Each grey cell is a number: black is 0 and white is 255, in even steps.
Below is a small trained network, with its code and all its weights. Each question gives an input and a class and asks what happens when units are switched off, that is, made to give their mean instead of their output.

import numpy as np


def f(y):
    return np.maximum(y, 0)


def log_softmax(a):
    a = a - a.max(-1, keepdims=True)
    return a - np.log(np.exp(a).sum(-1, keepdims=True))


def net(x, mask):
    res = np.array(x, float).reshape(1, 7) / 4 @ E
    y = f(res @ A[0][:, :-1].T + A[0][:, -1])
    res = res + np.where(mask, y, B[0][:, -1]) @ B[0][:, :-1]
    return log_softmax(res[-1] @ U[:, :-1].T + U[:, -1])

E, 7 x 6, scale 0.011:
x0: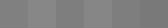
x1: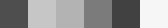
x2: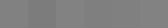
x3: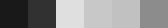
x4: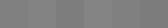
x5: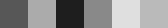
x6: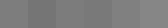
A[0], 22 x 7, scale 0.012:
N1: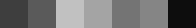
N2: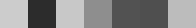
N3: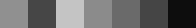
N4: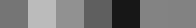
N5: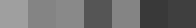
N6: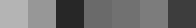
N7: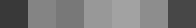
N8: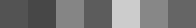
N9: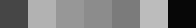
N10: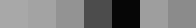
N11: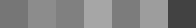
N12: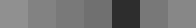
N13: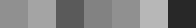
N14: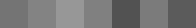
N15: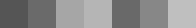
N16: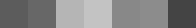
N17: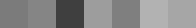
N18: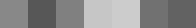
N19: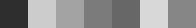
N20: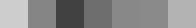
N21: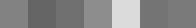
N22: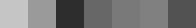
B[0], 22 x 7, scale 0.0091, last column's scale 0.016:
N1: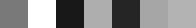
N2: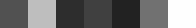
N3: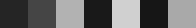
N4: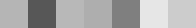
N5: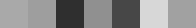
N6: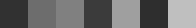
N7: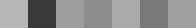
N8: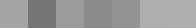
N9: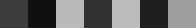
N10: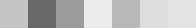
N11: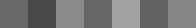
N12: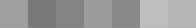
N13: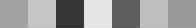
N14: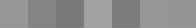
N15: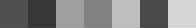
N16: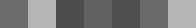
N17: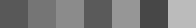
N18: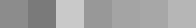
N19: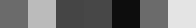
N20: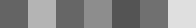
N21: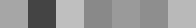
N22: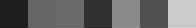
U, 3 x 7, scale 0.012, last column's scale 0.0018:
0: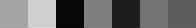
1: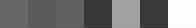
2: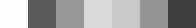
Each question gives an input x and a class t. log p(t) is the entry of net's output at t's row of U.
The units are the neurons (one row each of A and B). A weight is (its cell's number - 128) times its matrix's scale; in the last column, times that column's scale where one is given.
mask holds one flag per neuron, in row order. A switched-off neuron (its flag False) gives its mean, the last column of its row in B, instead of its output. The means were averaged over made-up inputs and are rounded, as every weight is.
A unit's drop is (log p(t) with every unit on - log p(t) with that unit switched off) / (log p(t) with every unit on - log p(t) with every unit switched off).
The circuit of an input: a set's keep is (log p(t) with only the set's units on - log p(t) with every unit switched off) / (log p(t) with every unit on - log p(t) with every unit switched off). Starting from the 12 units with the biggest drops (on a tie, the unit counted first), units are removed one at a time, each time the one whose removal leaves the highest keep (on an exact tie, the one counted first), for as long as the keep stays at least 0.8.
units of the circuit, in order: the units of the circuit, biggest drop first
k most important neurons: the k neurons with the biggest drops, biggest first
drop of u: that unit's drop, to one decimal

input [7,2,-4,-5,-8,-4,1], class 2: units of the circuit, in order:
N10
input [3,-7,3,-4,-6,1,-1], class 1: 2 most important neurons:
N6, N22
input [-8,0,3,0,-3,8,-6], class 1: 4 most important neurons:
N10, N2, N1, N17
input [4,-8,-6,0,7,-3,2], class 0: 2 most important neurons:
N2, N5
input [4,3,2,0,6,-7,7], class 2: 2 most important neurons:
N10, N4
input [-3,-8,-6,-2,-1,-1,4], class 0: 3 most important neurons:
N5, N15, N2
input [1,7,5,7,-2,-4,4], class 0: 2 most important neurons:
N1, N19
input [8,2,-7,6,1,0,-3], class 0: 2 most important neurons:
N1, N3
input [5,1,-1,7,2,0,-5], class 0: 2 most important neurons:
N1, N16
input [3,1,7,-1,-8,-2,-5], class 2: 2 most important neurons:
N19, N1
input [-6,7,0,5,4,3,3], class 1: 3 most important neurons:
N9, N15, N2
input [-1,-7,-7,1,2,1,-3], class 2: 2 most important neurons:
N19, N21
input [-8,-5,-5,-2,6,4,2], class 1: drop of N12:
0.0
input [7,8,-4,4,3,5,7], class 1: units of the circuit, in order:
N9
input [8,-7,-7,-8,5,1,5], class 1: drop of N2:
0.1
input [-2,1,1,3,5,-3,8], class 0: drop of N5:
-0.1
